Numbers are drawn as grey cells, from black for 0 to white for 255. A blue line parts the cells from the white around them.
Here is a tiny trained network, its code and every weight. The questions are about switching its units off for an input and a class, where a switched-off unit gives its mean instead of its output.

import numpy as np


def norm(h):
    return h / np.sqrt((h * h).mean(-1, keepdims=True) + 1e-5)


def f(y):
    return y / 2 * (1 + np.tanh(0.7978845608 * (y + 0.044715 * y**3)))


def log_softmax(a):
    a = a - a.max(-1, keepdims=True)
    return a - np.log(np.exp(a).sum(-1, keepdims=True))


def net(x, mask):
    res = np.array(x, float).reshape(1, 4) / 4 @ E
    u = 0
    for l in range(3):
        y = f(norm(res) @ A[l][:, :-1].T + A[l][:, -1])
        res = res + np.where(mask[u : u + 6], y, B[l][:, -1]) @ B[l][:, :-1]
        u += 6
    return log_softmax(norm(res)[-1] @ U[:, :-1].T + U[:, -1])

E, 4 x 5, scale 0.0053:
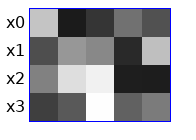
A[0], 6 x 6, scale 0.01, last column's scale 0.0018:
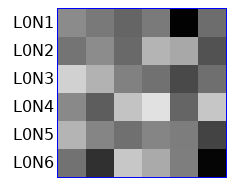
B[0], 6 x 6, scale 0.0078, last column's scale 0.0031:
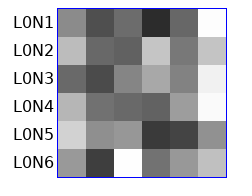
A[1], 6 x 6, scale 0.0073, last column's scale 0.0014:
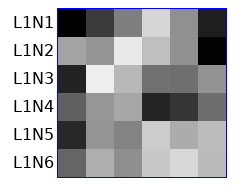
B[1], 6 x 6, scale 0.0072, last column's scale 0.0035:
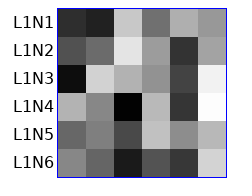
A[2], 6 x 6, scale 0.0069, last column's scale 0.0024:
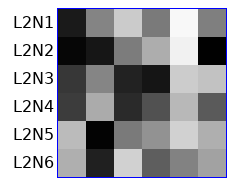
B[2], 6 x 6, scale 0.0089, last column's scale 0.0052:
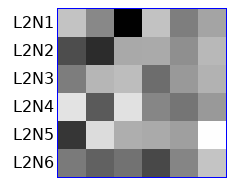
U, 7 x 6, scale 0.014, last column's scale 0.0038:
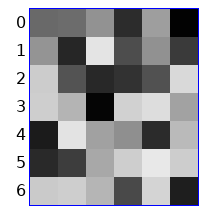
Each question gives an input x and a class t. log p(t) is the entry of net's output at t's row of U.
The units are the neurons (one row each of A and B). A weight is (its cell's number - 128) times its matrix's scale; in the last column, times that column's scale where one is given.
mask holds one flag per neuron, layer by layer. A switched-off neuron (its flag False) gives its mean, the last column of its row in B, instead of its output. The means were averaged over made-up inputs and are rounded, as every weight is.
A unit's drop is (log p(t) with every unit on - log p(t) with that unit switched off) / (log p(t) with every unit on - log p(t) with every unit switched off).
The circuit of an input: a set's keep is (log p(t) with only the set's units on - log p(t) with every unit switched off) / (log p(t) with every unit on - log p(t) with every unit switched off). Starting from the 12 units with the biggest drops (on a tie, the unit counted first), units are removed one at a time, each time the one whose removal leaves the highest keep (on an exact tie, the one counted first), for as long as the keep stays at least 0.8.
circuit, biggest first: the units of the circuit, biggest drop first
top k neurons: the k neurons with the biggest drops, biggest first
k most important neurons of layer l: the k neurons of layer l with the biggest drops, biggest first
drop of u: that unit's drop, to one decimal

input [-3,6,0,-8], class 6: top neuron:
(L1N4)
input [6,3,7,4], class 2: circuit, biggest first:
(L1N4 L2N5)
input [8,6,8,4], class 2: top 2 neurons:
(L1N4 L2N5)
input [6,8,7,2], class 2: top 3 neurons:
(L2N5 L1N4 L1N2)
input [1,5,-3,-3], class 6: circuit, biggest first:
(L2N3 L2N4)
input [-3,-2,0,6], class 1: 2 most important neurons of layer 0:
(L0N6 L0N4)
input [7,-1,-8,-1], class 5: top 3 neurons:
(L1N4 L2N5 L2N1)
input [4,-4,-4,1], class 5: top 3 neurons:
(L1N4 L2N5 L1N6)
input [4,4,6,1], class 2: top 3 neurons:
(L2N5 L1N4 L0N1)
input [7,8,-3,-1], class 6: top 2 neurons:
(L0N3 L2N3)
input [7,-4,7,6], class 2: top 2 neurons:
(L1N4 L0N1)
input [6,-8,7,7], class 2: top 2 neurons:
(L0N1 L1N4)
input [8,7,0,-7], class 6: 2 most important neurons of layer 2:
(L2N3 L2N1)
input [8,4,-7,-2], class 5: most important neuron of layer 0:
(L0N4)
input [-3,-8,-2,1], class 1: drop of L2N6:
0.3
